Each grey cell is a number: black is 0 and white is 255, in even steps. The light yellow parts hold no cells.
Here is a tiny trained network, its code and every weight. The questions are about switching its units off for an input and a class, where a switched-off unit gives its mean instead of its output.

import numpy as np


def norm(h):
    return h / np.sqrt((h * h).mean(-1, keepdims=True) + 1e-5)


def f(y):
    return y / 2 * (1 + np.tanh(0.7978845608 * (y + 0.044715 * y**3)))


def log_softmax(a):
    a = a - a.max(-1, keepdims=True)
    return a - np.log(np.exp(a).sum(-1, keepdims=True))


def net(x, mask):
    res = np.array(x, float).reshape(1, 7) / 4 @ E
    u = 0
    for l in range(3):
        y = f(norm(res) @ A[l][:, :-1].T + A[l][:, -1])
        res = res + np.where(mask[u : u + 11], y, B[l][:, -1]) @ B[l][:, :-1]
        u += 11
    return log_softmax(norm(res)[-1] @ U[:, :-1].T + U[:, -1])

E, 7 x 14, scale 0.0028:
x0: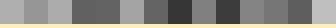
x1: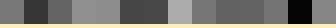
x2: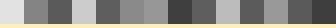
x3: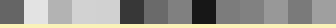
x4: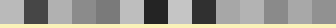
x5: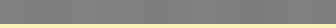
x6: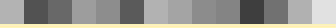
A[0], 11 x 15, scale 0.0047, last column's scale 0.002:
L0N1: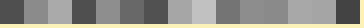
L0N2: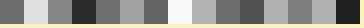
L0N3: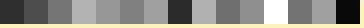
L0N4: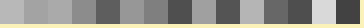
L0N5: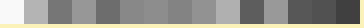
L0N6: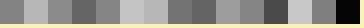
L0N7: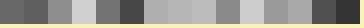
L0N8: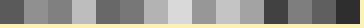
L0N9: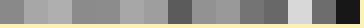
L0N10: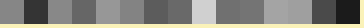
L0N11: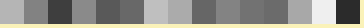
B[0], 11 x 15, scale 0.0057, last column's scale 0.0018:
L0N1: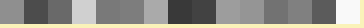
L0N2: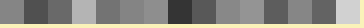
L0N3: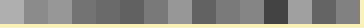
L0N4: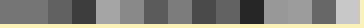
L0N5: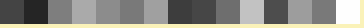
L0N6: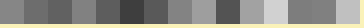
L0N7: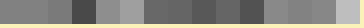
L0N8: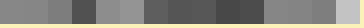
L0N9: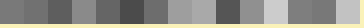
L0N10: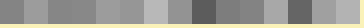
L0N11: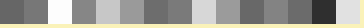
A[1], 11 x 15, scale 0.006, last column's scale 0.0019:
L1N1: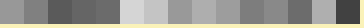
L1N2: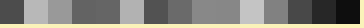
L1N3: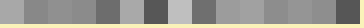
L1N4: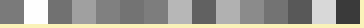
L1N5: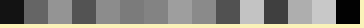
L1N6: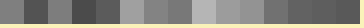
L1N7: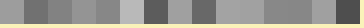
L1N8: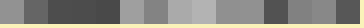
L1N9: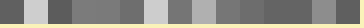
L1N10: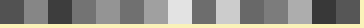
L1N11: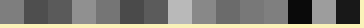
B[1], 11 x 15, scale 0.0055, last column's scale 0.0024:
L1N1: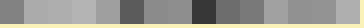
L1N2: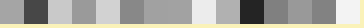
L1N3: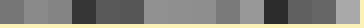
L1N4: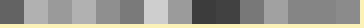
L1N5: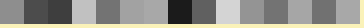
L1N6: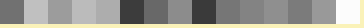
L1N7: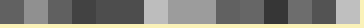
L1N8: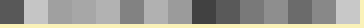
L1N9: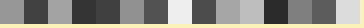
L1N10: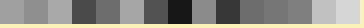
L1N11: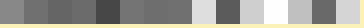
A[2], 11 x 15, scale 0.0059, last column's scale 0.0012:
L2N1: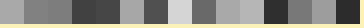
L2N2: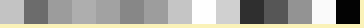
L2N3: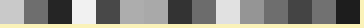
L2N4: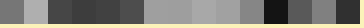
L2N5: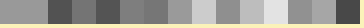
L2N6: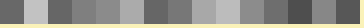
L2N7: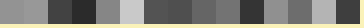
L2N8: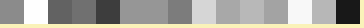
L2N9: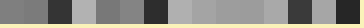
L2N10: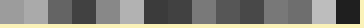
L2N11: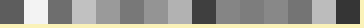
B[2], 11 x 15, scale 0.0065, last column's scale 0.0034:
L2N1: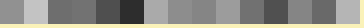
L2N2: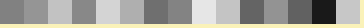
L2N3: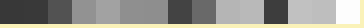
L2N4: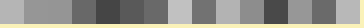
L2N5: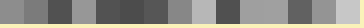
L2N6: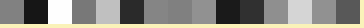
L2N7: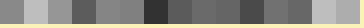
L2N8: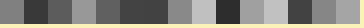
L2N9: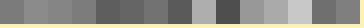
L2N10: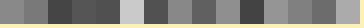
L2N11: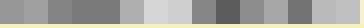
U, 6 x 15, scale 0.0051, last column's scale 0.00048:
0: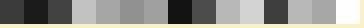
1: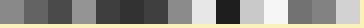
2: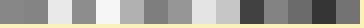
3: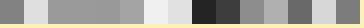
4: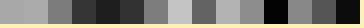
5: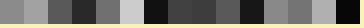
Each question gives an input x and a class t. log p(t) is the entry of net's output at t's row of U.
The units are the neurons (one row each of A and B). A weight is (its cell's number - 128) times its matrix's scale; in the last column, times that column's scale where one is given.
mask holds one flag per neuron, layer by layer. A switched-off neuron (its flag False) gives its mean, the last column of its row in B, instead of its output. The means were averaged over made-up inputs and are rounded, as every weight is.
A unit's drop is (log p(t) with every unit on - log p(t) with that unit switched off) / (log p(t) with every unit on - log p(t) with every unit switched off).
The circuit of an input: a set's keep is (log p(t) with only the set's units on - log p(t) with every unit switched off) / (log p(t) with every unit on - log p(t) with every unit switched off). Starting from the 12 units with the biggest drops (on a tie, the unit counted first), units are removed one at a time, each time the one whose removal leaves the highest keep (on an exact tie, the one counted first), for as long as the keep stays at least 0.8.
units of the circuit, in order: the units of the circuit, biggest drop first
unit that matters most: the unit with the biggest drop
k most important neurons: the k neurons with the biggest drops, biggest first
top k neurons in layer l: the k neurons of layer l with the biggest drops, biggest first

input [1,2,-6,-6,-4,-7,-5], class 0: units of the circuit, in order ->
L1N5
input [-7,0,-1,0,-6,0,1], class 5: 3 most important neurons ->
L1N10, L0N7, L2N7
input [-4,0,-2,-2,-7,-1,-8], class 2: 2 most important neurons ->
L1N2, L2N2
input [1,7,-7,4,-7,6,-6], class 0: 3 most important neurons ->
L1N5, L0N9, L0N6
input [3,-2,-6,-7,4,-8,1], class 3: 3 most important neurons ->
L0N5, L1N8, L1N6
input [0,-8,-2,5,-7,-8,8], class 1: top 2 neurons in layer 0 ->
L0N6, L0N9
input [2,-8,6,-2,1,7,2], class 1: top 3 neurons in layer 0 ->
L0N9, L0N6, L0N1
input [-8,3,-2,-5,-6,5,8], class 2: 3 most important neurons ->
L0N11, L2N2, L0N4
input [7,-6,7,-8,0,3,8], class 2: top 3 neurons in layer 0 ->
L0N11, L0N1, L0N2
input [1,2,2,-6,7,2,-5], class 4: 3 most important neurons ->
L1N3, L1N7, L0N11
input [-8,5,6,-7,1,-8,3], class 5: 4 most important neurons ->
L1N10, L0N1, L0N2, L0N8
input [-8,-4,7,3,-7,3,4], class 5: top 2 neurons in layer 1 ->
L1N10, L1N5
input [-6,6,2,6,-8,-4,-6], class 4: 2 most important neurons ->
L1N9, L0N11
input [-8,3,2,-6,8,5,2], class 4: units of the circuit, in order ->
L2N1
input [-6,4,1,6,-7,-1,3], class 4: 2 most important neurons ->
L1N9, L1N6
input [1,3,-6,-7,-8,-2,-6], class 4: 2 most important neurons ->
L1N9, L0N5
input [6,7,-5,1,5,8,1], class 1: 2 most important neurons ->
L1N11, L0N5
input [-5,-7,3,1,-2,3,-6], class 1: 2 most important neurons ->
L0N9, L0N6
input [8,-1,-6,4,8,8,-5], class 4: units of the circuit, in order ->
L1N3, L2N1
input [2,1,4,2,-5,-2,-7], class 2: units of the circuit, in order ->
L1N2
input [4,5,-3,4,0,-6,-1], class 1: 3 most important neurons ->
L1N11, L0N5, L0N8
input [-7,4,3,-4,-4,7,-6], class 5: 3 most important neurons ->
L1N10, L0N11, L0N7
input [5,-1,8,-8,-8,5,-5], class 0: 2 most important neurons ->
L0N5, L2N3
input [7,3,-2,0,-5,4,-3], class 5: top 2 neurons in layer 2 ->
L2N7, L2N10
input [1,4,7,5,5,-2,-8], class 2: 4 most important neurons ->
L1N2, L0N1, L0N2, L1N5
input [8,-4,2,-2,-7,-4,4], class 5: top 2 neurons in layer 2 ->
L2N7, L2N10
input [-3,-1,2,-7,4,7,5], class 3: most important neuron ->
L1N2
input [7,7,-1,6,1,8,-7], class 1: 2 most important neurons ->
L1N11, L0N11
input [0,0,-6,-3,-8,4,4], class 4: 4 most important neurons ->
L1N9, L0N5, L2N4, L2N1
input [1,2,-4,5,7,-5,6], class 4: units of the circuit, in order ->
L1N3, L1N7
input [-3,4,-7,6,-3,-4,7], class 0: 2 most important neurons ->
L1N5, L1N2
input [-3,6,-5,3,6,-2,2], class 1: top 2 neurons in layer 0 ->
L0N5, L0N3
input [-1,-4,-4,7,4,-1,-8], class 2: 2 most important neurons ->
L1N2, L0N10
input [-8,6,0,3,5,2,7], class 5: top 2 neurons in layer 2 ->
L2N10, L2N7
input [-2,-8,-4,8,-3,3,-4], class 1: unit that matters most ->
L2N8
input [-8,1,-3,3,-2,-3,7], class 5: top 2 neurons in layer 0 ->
L0N7, L0N8
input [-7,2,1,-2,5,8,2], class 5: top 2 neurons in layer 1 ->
L1N10, L1N9
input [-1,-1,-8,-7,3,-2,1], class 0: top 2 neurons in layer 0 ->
L0N2, L0N1
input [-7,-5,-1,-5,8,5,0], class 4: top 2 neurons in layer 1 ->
L1N3, L1N7
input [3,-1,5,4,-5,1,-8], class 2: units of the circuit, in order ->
L1N2
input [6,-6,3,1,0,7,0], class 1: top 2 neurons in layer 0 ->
L0N9, L0N6
